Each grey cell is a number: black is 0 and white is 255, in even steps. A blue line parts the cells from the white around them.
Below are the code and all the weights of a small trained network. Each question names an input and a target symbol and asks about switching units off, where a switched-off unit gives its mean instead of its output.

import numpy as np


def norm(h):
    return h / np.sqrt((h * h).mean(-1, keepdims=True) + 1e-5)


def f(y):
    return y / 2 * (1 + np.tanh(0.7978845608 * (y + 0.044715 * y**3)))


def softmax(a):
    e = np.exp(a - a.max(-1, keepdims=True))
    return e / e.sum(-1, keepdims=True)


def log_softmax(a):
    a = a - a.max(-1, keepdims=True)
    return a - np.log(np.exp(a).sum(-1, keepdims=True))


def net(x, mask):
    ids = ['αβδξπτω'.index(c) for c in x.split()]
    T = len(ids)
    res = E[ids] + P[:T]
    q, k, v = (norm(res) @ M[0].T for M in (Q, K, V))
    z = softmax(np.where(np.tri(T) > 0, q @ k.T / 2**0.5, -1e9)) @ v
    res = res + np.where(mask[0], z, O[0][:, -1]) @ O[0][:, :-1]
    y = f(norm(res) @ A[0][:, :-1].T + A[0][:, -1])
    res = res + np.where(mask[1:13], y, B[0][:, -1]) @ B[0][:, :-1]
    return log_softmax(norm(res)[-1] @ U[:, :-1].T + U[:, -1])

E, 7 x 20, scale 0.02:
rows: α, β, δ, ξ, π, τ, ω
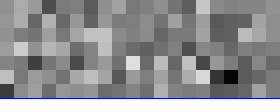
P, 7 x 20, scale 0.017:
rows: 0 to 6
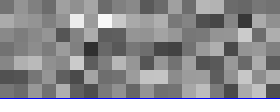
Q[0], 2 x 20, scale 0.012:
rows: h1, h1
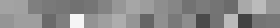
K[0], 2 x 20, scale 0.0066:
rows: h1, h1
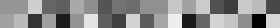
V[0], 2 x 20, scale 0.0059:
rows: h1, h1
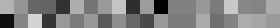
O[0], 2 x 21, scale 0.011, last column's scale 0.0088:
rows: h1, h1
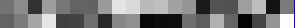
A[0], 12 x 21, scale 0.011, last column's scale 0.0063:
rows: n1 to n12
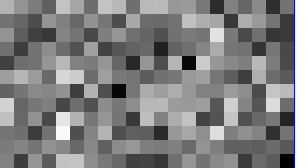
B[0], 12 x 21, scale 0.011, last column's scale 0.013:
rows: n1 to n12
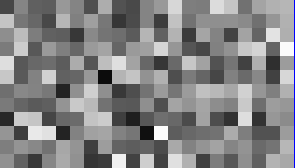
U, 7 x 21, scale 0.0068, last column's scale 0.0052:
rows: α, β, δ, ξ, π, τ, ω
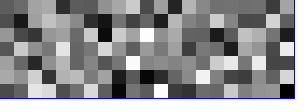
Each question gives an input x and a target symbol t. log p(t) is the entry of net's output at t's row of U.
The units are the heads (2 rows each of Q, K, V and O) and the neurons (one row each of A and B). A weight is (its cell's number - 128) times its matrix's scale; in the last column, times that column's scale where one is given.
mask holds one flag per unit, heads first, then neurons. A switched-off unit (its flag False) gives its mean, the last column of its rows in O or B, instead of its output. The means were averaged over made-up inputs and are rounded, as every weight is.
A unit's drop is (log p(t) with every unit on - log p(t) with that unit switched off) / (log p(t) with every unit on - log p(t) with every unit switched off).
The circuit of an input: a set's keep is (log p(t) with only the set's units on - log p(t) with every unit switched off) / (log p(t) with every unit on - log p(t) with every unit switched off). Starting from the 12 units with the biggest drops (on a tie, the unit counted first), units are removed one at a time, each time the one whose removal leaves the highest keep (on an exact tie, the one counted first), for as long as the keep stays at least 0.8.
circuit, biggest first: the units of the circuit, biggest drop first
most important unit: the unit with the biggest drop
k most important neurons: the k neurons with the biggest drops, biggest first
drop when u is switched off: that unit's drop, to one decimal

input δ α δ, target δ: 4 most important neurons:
[n11; n1; n4; n7]
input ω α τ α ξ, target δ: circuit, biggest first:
[n6; h1]
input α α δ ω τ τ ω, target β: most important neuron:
[n12]
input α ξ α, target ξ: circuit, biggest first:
[n6; n4]
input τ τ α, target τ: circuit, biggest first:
[h1; n5]
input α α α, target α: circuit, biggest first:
[h1; n2; n4]
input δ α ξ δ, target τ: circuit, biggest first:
[n2; h1; n4; n12]
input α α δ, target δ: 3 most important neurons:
[n11; n1; n7]
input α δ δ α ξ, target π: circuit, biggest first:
[h1; n1; n6]
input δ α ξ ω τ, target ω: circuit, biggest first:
[h1; n6; n9; n1]
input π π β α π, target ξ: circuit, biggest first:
[h1; n9]
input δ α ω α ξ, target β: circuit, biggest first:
[n12; h1]
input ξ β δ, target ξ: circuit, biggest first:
[h1; n6]
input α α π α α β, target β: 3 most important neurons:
[n4; n6; n11]
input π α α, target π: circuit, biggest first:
[h1; n1]
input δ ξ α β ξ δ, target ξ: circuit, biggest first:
[n6]
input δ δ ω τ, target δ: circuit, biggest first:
[n6; n12]
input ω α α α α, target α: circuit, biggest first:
[h1; n2]
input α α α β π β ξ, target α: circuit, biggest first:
[n5; n10]
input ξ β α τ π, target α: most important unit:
n4
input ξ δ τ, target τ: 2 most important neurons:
[n4; n6]
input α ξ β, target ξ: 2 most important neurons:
[n6; n11]
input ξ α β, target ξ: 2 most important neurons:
[n6; n1]
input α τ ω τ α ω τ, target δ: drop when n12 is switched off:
0.3
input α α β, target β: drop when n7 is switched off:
0.2
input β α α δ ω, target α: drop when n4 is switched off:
0.1
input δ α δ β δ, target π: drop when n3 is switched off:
0.0
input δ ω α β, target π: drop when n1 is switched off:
0.4
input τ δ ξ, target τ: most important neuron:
[n5]
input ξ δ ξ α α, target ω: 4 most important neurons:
[n6; n9; n1; n12]
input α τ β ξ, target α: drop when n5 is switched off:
0.3
